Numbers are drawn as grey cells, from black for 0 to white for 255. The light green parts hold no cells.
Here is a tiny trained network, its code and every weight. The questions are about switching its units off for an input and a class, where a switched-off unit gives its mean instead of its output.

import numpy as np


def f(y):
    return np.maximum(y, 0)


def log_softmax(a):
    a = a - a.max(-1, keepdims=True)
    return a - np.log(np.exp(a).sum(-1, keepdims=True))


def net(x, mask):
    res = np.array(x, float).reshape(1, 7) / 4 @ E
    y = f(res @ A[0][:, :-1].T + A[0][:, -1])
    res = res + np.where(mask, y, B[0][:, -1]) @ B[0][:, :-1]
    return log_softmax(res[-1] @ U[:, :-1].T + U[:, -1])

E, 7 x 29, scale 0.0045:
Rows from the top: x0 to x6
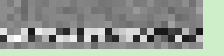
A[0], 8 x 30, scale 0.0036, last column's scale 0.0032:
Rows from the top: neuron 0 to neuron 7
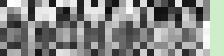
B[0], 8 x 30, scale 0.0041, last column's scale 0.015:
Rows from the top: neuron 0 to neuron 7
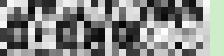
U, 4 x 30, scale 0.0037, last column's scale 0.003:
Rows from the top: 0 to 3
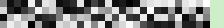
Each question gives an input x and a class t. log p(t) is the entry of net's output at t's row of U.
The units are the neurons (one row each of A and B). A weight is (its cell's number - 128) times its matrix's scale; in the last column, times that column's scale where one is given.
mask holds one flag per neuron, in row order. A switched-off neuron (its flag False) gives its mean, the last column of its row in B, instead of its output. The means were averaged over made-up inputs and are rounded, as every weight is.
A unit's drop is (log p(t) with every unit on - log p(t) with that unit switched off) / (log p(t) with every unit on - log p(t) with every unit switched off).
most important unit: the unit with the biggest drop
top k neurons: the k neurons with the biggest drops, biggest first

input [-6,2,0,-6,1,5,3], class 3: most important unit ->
neuron 4
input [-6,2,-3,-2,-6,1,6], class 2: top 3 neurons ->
[neuron 3; neuron 6; neuron 7]
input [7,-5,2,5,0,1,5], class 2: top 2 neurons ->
[neuron 1; neuron 3]
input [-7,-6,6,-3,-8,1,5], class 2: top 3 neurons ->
[neuron 7; neuron 3; neuron 6]
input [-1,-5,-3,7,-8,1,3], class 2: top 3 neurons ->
[neuron 7; neuron 3; neuron 6]
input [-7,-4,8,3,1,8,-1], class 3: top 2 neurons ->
[neuron 0; neuron 4]
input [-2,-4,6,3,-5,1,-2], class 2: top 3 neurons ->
[neuron 3; neuron 6; neuron 7]
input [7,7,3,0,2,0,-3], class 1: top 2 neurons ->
[neuron 0; neuron 7]
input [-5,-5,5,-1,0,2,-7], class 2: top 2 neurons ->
[neuron 1; neuron 2]
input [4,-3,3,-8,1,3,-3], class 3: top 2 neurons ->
[neuron 4; neuron 5]
